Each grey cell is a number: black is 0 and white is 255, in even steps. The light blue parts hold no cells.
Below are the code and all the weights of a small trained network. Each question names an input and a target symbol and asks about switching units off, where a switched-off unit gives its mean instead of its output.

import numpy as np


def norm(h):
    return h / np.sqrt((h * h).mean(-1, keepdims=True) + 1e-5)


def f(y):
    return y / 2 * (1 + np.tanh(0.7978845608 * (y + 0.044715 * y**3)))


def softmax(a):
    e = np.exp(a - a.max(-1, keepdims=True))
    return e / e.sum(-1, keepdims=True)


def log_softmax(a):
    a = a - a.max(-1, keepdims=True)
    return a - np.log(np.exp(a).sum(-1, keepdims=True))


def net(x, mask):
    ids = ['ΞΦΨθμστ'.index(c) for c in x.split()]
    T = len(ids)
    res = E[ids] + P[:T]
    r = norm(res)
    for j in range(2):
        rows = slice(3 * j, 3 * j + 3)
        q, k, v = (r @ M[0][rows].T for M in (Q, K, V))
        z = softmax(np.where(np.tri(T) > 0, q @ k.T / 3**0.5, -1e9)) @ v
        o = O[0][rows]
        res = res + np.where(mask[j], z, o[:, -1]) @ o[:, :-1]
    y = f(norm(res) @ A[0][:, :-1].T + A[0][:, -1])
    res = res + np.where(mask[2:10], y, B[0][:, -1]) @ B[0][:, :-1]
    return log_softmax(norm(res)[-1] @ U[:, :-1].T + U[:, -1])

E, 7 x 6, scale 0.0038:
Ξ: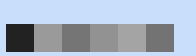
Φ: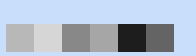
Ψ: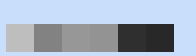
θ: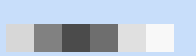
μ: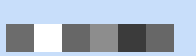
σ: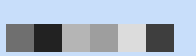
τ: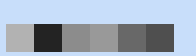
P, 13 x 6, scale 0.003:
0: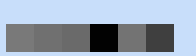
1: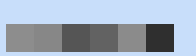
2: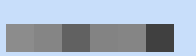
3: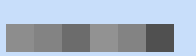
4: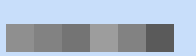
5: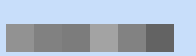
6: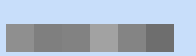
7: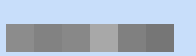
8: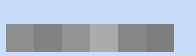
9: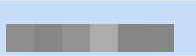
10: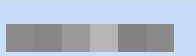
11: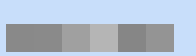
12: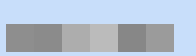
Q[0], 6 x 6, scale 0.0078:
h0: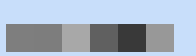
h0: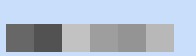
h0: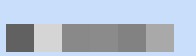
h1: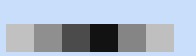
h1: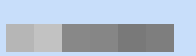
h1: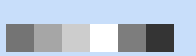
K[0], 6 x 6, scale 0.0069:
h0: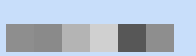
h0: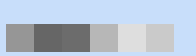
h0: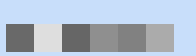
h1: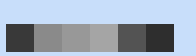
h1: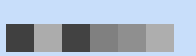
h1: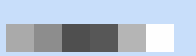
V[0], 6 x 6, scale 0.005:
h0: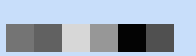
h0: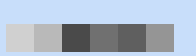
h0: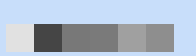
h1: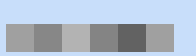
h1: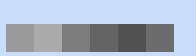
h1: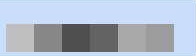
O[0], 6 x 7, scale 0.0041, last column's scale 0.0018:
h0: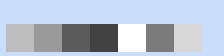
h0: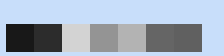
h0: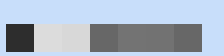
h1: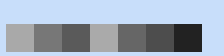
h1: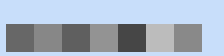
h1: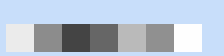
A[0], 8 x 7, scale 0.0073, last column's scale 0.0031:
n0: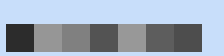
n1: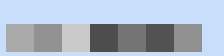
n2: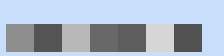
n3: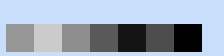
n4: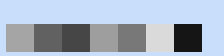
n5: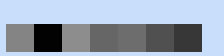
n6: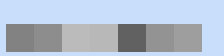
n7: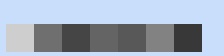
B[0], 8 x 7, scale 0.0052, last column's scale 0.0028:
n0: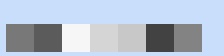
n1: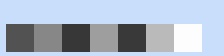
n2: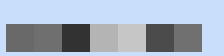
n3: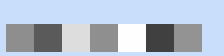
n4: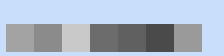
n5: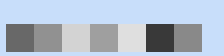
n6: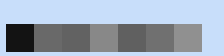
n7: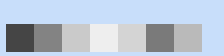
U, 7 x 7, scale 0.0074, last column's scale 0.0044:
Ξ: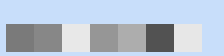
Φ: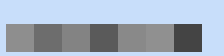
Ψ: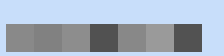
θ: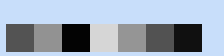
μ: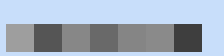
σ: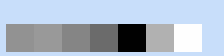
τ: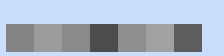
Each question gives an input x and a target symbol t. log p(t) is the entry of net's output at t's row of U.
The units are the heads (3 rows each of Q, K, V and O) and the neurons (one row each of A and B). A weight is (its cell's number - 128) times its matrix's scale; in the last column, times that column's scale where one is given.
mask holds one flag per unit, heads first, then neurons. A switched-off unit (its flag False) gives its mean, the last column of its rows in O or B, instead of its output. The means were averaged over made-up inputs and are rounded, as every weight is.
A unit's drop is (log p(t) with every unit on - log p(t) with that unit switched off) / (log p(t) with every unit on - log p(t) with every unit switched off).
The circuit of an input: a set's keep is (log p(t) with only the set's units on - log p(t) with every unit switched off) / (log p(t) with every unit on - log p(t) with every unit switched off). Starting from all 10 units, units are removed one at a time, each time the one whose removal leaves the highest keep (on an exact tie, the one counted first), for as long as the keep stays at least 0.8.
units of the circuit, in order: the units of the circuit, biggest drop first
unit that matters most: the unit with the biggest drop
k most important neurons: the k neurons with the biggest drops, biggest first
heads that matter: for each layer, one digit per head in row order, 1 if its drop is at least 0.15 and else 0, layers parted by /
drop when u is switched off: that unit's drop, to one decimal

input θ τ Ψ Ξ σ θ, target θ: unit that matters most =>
h0
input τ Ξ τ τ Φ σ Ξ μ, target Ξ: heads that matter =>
01
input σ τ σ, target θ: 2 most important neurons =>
[n1 n3]
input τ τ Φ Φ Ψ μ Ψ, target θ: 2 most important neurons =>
[n1 n3]
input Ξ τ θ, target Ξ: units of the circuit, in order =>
[n4 n7]
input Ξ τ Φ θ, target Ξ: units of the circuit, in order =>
[n4 h0]
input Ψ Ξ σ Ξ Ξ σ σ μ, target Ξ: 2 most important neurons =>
[n3 n1]
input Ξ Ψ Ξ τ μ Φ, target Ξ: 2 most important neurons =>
[n3 n2]
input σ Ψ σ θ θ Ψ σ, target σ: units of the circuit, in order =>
[h0 n7 n3]
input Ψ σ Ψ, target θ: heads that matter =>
10
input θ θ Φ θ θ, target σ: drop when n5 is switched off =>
0.1
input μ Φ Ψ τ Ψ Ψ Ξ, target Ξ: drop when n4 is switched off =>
-0.1
